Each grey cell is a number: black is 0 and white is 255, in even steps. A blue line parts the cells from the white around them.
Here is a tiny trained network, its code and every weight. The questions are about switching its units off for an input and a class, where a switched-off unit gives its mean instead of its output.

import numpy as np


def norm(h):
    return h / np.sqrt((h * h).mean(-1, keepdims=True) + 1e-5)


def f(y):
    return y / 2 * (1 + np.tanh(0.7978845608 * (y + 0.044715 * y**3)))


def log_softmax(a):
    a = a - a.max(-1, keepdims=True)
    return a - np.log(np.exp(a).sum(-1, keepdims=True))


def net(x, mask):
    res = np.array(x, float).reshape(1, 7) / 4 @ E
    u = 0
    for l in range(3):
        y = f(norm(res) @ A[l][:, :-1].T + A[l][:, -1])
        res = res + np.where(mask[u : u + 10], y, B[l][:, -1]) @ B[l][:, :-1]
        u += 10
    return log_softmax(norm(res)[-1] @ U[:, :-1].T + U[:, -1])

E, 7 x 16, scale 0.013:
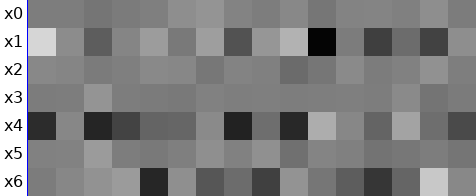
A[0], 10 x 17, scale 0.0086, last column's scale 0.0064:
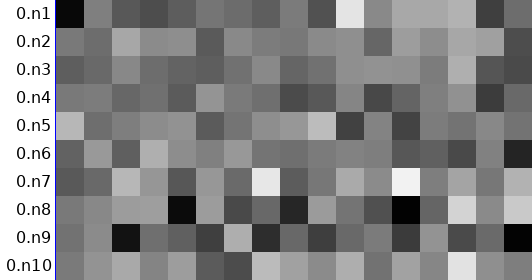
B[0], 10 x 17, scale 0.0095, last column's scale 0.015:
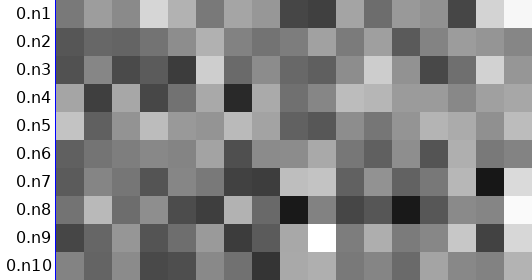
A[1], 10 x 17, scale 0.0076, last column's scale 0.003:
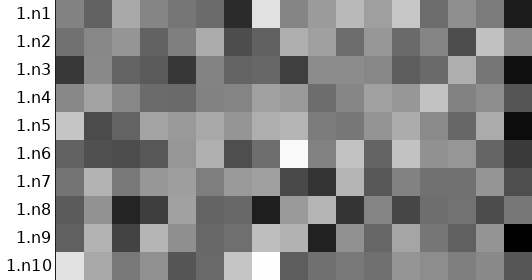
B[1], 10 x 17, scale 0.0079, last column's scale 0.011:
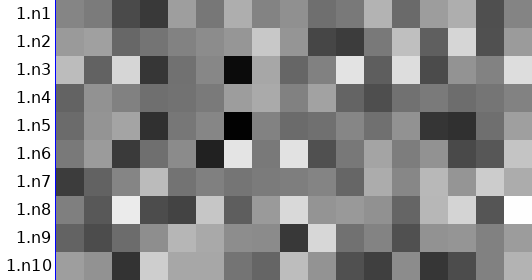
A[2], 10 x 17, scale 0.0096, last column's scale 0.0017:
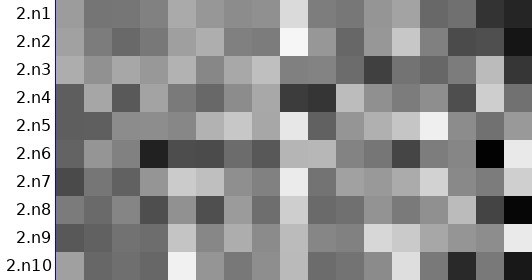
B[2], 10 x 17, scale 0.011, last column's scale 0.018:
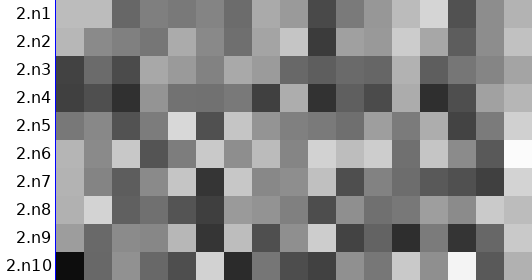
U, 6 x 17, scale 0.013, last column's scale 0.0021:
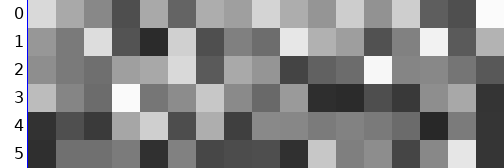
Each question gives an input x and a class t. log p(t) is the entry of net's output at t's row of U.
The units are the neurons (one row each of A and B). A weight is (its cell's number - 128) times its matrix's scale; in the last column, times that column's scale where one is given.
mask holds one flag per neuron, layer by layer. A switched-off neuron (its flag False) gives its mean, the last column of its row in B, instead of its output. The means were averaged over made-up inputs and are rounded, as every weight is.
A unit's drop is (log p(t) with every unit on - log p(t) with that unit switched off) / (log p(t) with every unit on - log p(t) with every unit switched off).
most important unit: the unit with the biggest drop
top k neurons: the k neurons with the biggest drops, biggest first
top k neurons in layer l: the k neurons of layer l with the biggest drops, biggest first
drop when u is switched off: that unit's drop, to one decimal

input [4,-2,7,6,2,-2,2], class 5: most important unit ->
0.n1
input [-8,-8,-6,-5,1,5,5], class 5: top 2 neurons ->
0.n1, 0.n9
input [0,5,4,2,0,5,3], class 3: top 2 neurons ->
0.n5, 0.n7
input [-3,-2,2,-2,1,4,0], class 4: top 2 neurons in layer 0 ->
0.n1, 0.n8
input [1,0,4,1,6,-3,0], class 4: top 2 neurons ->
0.n1, 0.n8
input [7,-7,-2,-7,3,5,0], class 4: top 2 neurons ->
0.n1, 0.n8
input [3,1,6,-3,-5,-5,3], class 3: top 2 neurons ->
0.n9, 0.n5
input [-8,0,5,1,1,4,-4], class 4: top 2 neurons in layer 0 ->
0.n7, 0.n9
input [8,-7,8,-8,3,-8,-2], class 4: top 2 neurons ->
0.n1, 0.n8
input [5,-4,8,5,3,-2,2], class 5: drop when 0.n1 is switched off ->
0.4
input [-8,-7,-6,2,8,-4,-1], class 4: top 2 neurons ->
0.n1, 0.n8
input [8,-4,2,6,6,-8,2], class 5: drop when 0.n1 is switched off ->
0.5
